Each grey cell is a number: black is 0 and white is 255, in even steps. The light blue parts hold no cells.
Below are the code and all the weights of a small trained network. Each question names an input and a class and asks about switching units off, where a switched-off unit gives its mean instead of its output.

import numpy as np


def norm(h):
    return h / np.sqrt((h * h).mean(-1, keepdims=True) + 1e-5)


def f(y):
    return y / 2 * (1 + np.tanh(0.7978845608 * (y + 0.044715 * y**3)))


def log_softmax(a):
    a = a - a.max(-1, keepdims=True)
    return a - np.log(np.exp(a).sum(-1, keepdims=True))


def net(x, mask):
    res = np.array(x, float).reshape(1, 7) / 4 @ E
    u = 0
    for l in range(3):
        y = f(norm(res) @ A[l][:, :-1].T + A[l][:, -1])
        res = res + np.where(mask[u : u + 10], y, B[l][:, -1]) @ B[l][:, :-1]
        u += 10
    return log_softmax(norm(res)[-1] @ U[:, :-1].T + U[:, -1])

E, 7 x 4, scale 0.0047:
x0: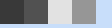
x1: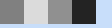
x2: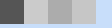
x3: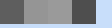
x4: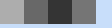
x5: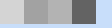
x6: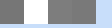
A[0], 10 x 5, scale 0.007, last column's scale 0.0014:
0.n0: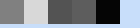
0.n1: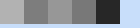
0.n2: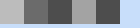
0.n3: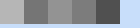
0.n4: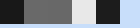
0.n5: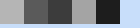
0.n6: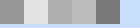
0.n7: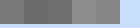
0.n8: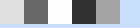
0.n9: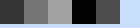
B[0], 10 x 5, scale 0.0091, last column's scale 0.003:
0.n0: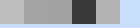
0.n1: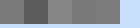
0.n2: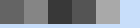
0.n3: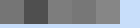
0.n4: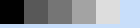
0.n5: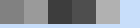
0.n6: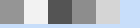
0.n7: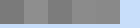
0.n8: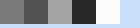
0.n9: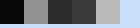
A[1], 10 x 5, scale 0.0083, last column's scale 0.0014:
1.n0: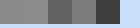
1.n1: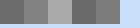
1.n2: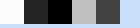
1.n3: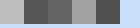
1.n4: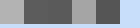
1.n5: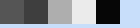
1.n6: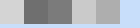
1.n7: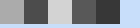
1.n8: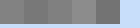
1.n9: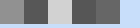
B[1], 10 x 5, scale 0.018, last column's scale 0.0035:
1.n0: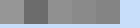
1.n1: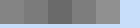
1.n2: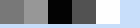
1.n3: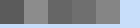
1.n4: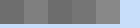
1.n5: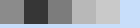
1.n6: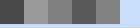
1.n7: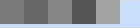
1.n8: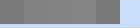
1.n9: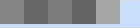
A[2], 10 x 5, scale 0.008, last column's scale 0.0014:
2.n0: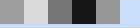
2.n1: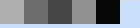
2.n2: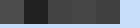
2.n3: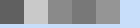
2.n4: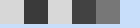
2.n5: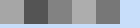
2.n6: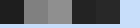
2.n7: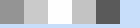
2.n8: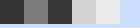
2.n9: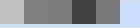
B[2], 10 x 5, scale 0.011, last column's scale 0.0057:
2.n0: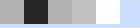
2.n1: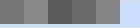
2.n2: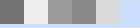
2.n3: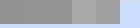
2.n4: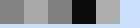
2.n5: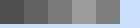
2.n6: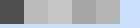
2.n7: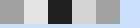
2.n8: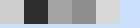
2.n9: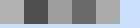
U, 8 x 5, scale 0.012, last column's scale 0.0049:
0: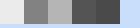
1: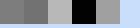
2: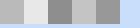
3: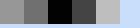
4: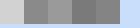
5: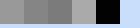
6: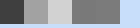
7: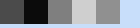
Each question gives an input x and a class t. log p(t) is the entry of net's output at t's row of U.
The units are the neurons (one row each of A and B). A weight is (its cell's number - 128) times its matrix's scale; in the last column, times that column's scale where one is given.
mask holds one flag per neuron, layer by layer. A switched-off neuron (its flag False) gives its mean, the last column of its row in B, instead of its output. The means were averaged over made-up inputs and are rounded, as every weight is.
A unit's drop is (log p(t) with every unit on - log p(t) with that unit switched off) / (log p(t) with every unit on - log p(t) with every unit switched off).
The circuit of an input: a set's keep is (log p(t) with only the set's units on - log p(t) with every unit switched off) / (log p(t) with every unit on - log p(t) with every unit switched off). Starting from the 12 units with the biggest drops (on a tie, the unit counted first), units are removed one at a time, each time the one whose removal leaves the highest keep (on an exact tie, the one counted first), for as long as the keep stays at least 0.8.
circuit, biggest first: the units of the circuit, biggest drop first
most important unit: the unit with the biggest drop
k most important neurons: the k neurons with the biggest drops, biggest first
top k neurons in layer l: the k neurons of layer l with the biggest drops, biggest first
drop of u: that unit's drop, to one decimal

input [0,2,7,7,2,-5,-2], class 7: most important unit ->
0.n4
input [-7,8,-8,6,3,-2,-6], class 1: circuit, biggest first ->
[1.n2; 0.n9; 2.n7; 2.n6]
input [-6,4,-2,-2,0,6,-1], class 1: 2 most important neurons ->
[0.n8; 2.n4]
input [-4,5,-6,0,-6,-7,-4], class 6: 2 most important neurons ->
[0.n9; 1.n2]
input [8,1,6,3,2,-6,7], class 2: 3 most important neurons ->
[0.n6; 2.n7; 1.n2]
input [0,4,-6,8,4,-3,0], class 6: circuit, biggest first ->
[2.n6; 1.n2]
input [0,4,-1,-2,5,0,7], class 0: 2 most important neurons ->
[0.n0; 0.n4]
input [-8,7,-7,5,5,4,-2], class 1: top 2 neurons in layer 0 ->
[0.n6; 0.n8]
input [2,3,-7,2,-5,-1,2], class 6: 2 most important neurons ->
[0.n9; 2.n6]
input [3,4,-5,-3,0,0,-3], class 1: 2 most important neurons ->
[0.n8; 0.n4]
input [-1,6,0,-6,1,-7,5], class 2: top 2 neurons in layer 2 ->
[2.n7; 2.n8]
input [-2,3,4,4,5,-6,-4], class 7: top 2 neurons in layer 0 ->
[0.n8; 0.n4]
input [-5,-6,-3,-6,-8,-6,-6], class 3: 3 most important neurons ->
[1.n2; 0.n5; 2.n0]
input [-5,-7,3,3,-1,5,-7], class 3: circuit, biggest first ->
[1.n2]
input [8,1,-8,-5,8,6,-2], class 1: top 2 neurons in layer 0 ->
[0.n8; 0.n6]
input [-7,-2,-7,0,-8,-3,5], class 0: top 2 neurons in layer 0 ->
[0.n0; 0.n4]
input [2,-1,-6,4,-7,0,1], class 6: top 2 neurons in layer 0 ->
[0.n9; 0.n0]
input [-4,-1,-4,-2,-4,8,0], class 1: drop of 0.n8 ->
0.4
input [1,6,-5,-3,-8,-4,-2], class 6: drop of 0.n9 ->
0.5
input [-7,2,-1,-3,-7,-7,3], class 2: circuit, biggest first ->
[1.n2]
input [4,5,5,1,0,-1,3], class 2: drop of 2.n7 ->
0.1
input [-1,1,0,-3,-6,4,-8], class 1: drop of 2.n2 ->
0.0
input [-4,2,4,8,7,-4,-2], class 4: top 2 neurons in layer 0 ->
[0.n4; 0.n8]
